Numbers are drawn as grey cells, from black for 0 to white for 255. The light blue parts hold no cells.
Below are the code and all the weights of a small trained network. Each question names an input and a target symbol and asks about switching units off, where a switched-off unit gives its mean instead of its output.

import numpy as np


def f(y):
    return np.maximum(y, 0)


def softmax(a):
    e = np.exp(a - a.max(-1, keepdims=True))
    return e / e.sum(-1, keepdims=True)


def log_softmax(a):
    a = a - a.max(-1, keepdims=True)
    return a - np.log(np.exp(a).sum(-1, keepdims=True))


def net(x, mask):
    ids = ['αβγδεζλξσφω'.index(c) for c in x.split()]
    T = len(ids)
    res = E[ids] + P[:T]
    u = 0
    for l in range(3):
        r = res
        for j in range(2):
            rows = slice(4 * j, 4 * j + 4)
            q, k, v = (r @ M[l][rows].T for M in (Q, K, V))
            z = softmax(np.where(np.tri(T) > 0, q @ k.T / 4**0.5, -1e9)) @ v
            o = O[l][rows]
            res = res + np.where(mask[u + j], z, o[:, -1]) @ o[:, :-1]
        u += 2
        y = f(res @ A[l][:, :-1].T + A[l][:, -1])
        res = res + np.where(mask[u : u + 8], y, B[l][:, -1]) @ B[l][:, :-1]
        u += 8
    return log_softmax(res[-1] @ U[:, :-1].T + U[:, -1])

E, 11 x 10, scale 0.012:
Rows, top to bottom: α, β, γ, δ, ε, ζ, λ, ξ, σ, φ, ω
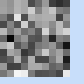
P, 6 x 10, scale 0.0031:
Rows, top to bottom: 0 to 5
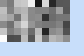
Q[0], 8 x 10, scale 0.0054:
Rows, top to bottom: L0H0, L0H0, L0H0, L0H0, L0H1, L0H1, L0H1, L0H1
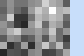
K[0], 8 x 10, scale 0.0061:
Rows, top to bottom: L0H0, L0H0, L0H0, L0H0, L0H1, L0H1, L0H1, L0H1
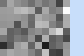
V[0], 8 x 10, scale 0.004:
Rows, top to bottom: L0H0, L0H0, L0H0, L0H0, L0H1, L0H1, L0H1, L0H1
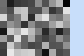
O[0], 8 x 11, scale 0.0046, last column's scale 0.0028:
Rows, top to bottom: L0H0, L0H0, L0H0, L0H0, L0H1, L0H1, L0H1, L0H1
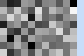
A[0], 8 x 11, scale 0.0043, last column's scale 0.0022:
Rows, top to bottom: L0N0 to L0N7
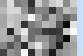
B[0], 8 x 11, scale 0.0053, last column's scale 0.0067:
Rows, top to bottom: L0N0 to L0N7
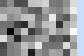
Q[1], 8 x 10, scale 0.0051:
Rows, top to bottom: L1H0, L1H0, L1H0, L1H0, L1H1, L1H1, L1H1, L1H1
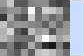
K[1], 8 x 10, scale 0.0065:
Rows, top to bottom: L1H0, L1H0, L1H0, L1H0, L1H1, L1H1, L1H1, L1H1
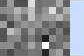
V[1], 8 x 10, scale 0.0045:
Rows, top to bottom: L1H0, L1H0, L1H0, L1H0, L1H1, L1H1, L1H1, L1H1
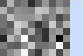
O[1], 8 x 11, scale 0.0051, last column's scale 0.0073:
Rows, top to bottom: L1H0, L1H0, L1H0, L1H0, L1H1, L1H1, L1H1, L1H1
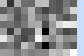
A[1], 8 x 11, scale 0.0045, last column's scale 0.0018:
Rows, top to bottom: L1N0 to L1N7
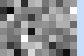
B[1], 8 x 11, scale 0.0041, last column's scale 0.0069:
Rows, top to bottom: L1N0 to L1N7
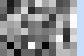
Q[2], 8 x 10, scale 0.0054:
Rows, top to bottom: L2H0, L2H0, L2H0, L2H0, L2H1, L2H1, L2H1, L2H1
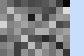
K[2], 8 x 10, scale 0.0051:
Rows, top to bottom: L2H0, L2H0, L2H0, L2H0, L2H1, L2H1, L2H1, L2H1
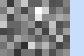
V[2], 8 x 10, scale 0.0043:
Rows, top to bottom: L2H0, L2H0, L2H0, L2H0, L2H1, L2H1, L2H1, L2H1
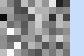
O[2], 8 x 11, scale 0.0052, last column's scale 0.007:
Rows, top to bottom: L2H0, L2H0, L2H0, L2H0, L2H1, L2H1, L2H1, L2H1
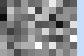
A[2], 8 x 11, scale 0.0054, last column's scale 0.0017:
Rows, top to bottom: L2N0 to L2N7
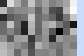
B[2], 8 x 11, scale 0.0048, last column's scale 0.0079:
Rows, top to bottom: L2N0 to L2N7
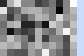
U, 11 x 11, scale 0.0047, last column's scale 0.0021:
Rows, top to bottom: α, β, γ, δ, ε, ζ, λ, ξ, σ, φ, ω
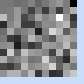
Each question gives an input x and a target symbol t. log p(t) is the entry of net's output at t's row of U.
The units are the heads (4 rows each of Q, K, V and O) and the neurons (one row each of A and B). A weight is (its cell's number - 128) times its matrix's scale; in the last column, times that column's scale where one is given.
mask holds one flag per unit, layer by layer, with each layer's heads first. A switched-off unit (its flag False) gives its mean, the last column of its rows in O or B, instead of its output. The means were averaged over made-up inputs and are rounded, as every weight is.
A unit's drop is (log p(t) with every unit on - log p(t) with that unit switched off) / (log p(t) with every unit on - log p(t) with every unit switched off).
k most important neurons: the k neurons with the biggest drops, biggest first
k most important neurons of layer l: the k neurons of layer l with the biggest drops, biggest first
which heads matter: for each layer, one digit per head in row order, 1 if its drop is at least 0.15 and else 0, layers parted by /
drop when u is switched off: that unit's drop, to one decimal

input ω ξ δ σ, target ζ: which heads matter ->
10 / 00 / 00
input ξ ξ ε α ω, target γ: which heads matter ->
00 / 01 / 00
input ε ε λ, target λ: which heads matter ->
00 / 00 / 00
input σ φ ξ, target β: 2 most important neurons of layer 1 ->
L1N1, L1N2
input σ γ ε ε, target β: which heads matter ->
11 / 01 / 11
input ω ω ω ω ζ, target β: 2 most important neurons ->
L0N0, L1N1
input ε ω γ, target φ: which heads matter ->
00 / 00 / 11
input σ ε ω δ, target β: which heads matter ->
11 / 01 / 11
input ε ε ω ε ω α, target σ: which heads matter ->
00 / 10 / 10
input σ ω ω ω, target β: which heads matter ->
11 / 00 / 11
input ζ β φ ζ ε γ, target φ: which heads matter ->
01 / 00 / 00
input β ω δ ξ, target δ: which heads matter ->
00 / 00 / 10
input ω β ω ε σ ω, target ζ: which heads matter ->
11 / 10 / 01
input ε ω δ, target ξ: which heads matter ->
00 / 00 / 10
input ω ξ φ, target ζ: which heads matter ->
00 / 00 / 00
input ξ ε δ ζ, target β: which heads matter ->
00 / 00 / 01
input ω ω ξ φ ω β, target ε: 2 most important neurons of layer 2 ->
L2N3, L2N0
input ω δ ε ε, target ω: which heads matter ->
01 / 00 / 00
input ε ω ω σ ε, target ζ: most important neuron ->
L0N4
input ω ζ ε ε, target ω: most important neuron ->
L0N4
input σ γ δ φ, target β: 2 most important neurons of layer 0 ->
L0N0, L0N3
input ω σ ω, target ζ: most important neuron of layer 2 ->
L2N0
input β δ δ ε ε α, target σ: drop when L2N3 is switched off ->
0.1
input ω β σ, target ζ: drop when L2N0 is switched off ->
0.1
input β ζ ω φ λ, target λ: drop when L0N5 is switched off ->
0.2
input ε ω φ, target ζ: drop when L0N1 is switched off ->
0.2
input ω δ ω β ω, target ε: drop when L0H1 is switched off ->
0.1
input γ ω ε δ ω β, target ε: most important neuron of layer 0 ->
L0N2
